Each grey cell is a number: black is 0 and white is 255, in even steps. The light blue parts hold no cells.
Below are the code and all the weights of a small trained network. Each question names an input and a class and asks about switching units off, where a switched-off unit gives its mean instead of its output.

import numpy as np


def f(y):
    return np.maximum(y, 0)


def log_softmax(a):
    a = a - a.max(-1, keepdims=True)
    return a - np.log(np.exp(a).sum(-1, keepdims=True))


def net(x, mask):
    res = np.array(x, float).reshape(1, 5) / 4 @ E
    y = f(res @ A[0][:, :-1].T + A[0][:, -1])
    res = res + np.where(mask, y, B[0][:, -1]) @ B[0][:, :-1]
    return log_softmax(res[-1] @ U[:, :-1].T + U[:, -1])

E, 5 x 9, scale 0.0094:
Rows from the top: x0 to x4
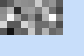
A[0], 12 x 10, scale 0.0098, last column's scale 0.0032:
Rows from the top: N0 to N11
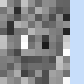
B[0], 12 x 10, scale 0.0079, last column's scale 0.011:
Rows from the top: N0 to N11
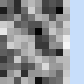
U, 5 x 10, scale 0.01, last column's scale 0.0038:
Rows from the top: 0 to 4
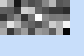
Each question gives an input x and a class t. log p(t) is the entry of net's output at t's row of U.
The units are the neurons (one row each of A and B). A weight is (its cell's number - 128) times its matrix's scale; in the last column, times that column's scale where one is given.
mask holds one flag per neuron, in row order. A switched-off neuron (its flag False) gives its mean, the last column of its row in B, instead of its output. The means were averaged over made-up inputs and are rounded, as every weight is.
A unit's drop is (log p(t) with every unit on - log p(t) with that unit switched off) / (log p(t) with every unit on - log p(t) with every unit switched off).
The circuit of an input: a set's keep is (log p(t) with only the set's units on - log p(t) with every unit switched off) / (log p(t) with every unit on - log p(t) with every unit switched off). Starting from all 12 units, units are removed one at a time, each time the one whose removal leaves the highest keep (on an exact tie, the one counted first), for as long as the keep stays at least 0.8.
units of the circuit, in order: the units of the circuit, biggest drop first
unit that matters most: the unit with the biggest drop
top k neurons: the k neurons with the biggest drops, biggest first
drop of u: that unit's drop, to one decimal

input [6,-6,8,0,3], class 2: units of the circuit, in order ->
[N6; N4]
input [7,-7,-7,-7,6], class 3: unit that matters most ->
N4
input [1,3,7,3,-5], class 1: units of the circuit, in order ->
[N0; N4]
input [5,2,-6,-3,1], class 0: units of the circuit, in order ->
[N4; N3; N5]
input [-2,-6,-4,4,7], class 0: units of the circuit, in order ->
[N3; N4]
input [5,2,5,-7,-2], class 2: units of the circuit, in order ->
[N6; N4]
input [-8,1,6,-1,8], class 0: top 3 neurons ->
[N6; N5; N10]
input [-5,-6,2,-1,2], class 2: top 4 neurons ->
[N6; N4; N5; N8]
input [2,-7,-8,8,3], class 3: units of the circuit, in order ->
[N3; N4]
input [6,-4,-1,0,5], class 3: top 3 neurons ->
[N4; N0; N1]
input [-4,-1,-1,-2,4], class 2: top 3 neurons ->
[N6; N11; N5]
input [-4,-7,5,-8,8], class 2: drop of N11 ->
0.0
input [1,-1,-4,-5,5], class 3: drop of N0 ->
0.1
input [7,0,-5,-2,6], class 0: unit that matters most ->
N4
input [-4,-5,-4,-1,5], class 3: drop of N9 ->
-0.1
